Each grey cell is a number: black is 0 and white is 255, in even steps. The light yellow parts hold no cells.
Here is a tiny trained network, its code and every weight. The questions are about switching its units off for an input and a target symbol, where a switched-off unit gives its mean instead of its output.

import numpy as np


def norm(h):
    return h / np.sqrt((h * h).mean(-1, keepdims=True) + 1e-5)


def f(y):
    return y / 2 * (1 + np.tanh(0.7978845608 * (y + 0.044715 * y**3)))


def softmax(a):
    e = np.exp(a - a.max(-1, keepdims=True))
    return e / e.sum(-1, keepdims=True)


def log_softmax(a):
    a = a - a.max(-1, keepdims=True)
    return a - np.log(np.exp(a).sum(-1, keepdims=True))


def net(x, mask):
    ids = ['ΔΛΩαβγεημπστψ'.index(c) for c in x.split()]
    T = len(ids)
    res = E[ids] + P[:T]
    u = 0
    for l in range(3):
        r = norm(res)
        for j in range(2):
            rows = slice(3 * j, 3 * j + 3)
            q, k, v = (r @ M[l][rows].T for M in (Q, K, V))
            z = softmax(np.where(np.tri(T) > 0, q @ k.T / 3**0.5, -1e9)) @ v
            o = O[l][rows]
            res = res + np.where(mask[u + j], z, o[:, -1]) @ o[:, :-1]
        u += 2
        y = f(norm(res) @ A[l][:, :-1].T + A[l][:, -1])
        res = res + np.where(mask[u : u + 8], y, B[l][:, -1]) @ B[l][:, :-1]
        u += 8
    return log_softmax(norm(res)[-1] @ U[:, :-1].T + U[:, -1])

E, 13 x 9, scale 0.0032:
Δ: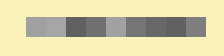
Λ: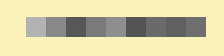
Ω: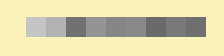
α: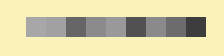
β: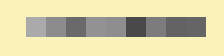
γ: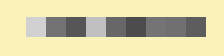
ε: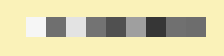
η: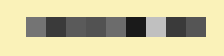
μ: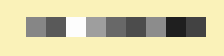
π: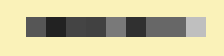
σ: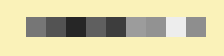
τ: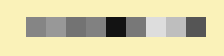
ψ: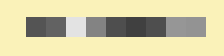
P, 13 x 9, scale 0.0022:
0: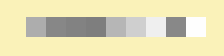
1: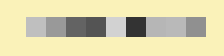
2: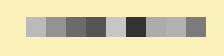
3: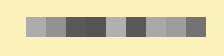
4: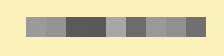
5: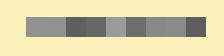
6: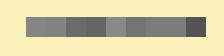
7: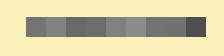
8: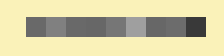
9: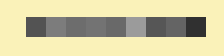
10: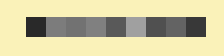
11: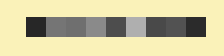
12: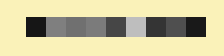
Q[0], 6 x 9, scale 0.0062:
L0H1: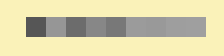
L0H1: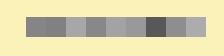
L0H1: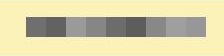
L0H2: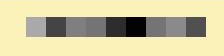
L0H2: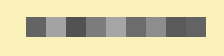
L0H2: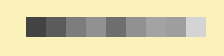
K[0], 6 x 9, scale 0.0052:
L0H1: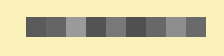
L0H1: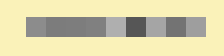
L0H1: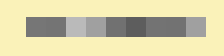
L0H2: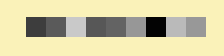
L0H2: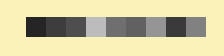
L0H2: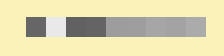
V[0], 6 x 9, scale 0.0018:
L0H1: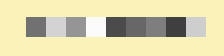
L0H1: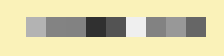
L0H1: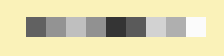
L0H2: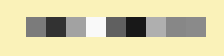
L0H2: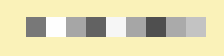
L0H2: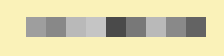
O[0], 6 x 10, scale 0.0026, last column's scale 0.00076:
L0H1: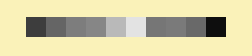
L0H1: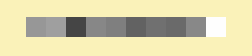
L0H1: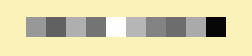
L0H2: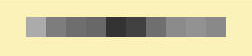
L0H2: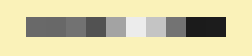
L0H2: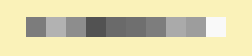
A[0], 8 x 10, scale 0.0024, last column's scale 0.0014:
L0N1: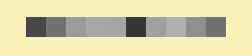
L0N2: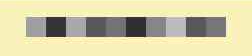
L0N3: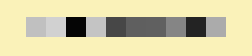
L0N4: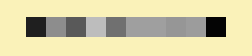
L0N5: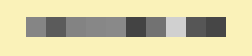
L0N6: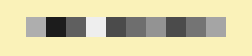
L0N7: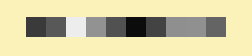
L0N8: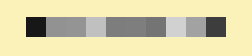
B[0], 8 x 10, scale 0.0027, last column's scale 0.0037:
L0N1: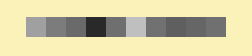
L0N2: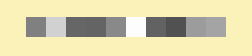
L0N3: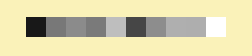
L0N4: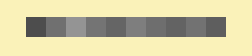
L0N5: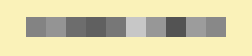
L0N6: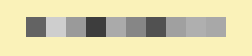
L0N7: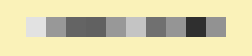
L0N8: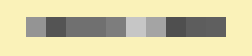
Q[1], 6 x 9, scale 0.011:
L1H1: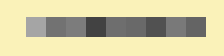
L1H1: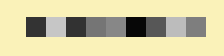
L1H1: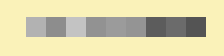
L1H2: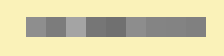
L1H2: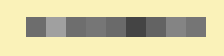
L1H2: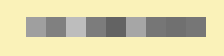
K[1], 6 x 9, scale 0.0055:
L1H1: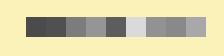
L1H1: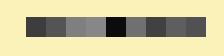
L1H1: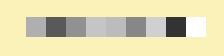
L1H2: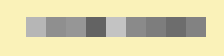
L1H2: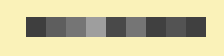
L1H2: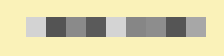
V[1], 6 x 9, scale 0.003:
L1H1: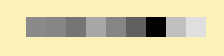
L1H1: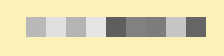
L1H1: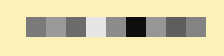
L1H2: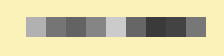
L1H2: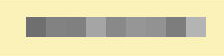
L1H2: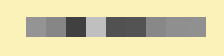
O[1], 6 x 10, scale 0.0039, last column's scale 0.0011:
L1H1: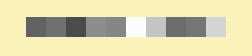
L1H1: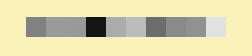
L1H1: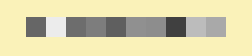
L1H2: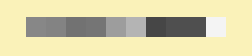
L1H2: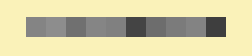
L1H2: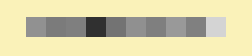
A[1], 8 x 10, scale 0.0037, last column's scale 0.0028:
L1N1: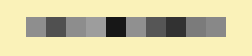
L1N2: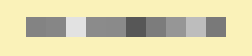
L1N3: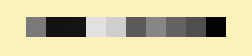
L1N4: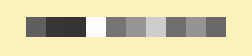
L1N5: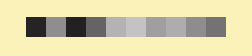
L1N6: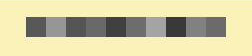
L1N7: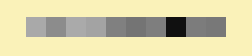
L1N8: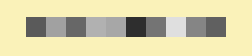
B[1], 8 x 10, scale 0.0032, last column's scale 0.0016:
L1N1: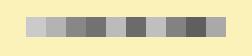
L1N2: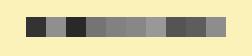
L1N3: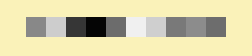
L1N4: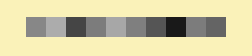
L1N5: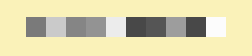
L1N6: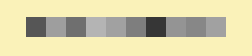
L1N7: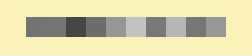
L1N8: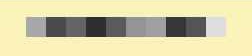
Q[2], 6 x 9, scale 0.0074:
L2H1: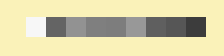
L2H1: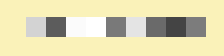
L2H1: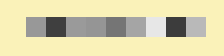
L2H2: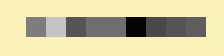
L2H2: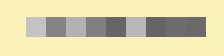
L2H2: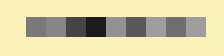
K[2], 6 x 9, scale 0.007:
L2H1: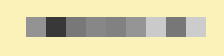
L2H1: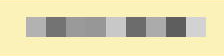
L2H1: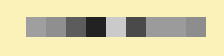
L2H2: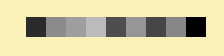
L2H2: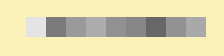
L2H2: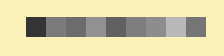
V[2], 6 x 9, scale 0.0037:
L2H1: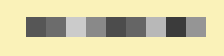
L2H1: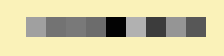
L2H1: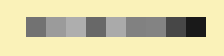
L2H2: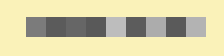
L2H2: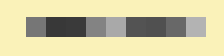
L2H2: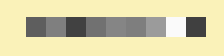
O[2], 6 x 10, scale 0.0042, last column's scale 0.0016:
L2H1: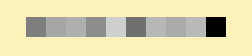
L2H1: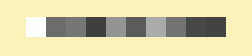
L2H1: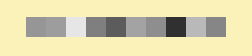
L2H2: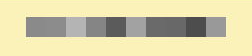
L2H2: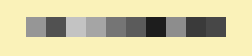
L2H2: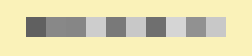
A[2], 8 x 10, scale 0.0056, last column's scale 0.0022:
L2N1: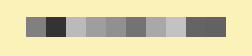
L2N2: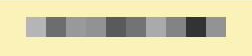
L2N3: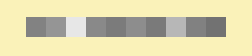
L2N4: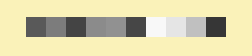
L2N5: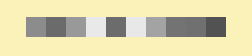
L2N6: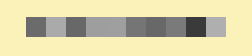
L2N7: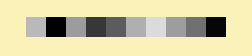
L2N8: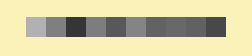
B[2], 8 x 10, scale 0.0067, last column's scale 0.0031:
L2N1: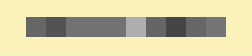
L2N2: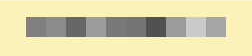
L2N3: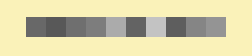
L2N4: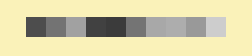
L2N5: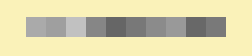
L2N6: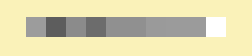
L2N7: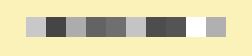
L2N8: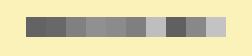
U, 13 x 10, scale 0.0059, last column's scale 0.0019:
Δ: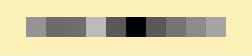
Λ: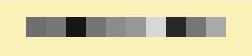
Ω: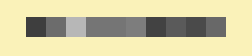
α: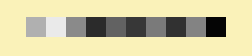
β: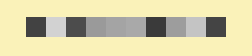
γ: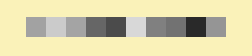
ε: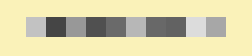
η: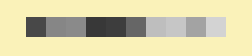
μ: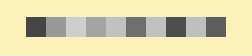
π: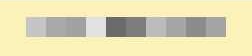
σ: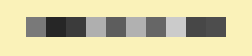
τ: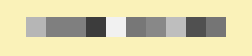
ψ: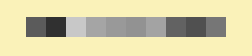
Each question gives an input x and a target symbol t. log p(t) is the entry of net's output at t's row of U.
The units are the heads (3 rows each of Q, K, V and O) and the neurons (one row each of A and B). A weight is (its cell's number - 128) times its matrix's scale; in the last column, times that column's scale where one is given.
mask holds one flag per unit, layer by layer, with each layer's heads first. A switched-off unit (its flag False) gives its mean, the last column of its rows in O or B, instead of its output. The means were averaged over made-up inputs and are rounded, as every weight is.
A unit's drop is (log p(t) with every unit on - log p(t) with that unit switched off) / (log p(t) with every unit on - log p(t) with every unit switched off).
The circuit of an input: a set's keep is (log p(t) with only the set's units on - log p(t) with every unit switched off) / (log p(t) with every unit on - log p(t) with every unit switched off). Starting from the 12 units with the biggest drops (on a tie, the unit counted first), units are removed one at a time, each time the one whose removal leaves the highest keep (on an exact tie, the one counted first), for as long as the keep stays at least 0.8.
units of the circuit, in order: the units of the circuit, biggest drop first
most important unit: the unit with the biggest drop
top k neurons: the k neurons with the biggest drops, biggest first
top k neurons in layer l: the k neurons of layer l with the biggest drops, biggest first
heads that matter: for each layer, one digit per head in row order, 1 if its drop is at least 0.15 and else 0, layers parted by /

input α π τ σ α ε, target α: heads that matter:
01 / 10 / 01
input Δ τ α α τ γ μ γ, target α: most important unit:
L1H1
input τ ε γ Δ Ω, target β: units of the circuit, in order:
L0H1, L2H1
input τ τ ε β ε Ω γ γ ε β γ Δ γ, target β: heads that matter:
00 / 10 / 00
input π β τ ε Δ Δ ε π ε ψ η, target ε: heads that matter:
00 / 10 / 10
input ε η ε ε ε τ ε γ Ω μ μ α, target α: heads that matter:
00 / 00 / 10
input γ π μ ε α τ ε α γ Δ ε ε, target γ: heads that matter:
00 / 10 / 00
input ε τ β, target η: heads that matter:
00 / 00 / 00
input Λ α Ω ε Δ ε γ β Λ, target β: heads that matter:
10 / 10 / 00
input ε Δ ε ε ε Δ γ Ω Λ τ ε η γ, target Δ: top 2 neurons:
L0N3, L1N8
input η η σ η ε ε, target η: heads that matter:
01 / 10 / 11
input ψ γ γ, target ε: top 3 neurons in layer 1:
L1N8, L1N3, L1N6
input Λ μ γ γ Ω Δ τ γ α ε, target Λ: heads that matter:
11 / 11 / 11
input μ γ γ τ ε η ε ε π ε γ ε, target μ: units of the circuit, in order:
L2H1, L2N3
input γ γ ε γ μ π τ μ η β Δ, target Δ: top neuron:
L0N3
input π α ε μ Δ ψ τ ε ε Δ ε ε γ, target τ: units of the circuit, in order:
L1H1, L1N5, L2H1
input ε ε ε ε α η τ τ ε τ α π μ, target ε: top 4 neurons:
L0N3, L1N5, L2N2, L2N7
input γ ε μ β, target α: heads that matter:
00 / 00 / 10
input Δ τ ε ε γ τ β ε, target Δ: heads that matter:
01 / 10 / 00
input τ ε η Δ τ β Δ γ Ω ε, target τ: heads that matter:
00 / 00 / 10
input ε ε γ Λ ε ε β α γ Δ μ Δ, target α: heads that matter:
00 / 00 / 10
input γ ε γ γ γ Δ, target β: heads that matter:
00 / 10 / 10
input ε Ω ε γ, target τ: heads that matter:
00 / 10 / 00
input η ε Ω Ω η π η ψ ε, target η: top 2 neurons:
L2N4, L1N5
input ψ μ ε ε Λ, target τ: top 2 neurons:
L1N5, L2N7
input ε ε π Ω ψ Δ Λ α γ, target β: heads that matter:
10 / 10 / 00
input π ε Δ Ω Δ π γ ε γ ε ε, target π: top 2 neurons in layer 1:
L1N4, L1N1
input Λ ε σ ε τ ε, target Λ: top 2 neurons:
L1N7, L2N8
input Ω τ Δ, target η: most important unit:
L2N4
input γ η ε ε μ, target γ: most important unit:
L1H1
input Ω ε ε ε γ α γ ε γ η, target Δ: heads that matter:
00 / 10 / 01
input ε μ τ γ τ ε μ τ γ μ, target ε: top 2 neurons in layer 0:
L0N3, L0N7
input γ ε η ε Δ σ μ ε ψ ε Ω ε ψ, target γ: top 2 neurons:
L0N7, L0N3
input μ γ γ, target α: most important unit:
L2H2
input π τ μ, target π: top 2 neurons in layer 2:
L2N5, L2N2
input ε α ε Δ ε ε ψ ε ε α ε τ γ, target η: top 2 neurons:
L2N4, L0N3
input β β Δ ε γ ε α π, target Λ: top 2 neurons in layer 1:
L1N3, L1N4
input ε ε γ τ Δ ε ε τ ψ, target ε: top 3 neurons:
L0N3, L2N7, L1N5
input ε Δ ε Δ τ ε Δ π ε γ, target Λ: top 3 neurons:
L1N3, L1N8, L2N8
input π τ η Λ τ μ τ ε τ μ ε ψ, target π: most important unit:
L1H1
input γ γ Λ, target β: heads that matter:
00 / 10 / 10
